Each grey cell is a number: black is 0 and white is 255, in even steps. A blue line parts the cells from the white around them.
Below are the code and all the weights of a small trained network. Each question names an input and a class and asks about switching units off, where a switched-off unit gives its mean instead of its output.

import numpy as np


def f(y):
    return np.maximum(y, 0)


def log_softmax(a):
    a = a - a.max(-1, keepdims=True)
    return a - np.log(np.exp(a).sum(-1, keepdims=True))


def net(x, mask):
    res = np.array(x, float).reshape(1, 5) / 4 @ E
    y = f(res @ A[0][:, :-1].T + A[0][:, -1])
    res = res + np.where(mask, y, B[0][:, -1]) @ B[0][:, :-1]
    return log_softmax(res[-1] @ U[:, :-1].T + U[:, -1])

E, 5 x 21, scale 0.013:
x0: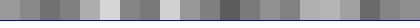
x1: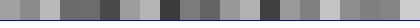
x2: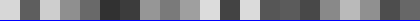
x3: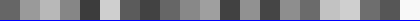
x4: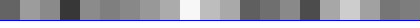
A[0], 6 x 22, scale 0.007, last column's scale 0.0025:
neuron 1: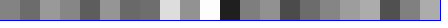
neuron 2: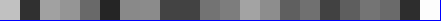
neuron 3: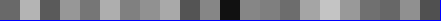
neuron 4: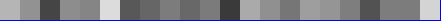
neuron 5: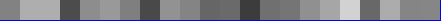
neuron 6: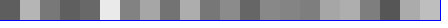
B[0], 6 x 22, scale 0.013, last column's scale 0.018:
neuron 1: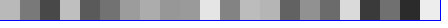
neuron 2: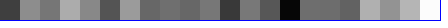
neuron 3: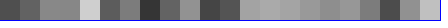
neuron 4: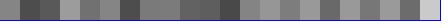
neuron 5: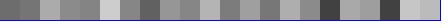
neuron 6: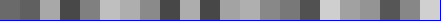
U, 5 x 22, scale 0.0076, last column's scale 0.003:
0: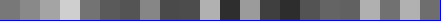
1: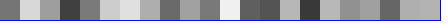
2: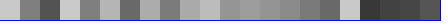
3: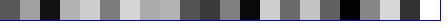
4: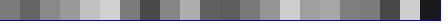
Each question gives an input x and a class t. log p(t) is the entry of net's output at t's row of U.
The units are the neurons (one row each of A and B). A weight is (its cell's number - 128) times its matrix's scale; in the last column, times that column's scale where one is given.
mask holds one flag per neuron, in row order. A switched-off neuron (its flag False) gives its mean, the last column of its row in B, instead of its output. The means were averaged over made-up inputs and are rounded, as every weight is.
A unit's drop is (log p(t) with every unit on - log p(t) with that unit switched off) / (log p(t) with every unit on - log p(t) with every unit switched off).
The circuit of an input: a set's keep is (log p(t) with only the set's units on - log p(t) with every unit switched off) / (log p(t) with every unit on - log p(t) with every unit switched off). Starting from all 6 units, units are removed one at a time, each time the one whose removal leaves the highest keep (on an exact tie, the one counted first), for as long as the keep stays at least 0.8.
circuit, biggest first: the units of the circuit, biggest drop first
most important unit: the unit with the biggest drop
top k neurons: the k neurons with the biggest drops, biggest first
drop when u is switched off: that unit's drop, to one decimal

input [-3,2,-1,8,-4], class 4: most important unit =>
neuron 2
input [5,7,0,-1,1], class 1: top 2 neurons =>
neuron 1; neuron 4
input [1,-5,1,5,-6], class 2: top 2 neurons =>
neuron 2; neuron 1
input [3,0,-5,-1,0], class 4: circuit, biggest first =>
neuron 1; neuron 2
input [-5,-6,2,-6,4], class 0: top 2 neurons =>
neuron 2; neuron 4
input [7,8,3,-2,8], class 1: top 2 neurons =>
neuron 6; neuron 4
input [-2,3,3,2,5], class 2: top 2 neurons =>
neuron 2; neuron 1
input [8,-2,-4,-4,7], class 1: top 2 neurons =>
neuron 6; neuron 4
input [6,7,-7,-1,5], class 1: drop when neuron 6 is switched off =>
0.1
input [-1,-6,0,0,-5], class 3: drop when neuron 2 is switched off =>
-0.1
